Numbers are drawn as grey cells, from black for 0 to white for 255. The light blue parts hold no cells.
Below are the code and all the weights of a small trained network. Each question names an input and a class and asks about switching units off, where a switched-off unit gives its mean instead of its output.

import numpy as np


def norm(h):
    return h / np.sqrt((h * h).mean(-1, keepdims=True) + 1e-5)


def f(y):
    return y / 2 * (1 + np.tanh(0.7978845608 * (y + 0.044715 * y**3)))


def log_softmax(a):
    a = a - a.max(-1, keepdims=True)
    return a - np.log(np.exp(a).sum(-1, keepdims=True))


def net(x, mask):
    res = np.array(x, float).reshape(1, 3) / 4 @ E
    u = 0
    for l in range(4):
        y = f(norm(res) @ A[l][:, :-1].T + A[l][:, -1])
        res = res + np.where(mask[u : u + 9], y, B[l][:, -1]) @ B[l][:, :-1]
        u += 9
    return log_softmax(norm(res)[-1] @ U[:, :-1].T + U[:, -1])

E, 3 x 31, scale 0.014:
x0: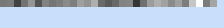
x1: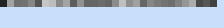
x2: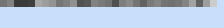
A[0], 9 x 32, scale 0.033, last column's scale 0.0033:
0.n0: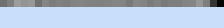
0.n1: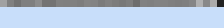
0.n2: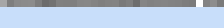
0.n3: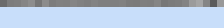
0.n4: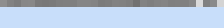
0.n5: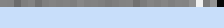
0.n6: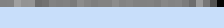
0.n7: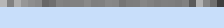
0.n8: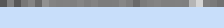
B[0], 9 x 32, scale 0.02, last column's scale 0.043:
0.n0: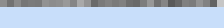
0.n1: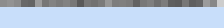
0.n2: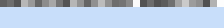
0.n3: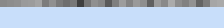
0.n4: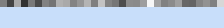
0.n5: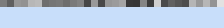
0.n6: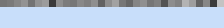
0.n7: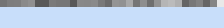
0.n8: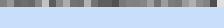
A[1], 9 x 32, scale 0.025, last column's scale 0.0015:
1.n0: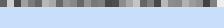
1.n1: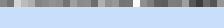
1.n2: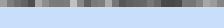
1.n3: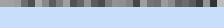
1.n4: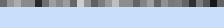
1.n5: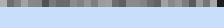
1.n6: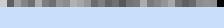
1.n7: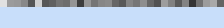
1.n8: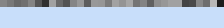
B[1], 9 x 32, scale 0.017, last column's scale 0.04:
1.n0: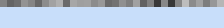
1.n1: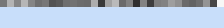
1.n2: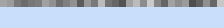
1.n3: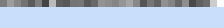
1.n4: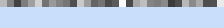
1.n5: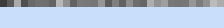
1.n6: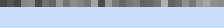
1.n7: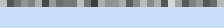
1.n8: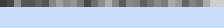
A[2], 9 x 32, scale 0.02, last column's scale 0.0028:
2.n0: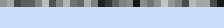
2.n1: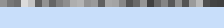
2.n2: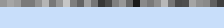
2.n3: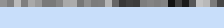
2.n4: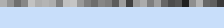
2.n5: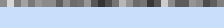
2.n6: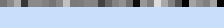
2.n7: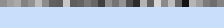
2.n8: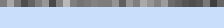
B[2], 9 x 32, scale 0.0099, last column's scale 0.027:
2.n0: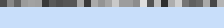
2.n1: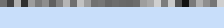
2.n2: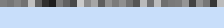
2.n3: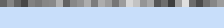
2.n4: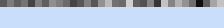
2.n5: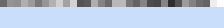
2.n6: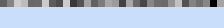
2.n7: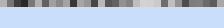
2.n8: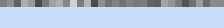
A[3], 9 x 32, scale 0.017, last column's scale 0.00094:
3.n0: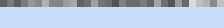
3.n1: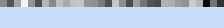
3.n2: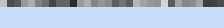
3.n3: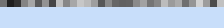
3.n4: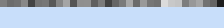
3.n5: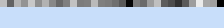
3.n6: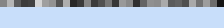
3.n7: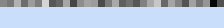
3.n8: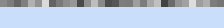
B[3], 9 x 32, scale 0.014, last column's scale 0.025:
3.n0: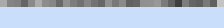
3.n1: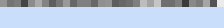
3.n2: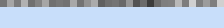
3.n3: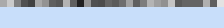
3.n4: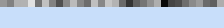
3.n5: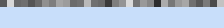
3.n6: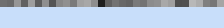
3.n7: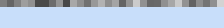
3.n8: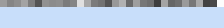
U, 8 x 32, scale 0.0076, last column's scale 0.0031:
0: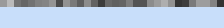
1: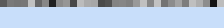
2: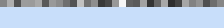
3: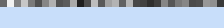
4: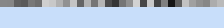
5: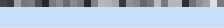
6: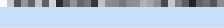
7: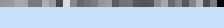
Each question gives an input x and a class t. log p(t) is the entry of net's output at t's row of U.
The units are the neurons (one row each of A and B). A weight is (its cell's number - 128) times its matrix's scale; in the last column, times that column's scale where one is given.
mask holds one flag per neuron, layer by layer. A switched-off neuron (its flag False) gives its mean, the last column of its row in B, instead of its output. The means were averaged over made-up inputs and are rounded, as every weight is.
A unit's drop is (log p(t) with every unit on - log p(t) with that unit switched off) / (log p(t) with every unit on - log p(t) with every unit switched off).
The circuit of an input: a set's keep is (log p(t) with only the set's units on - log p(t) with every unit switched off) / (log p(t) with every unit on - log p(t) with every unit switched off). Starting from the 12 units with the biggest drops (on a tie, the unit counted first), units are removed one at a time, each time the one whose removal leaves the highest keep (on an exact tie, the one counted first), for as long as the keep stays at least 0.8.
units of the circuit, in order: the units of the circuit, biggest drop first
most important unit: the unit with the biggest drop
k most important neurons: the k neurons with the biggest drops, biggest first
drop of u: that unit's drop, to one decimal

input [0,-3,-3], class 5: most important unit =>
0.n2
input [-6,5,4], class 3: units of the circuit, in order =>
[0.n4, 1.n4]
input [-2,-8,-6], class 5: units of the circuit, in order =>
[1.n8, 0.n7]
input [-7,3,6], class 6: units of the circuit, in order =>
[0.n7, 1.n2]
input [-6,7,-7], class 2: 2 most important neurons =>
[0.n2, 1.n4]
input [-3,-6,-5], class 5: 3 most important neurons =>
[0.n8, 1.n8, 0.n2]
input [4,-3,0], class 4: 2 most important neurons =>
[0.n2, 0.n1]
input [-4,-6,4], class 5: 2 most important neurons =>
[0.n8, 0.n6]
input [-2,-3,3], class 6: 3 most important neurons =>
[0.n2, 0.n7, 1.n7]
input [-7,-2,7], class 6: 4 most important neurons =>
[0.n7, 0.n2, 0.n8, 0.n4]
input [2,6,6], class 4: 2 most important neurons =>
[0.n5, 1.n0]
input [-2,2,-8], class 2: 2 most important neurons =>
[0.n2, 1.n3]
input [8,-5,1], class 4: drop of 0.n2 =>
0.9
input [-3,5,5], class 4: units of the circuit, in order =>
[0.n5]
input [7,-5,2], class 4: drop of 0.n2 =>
0.7
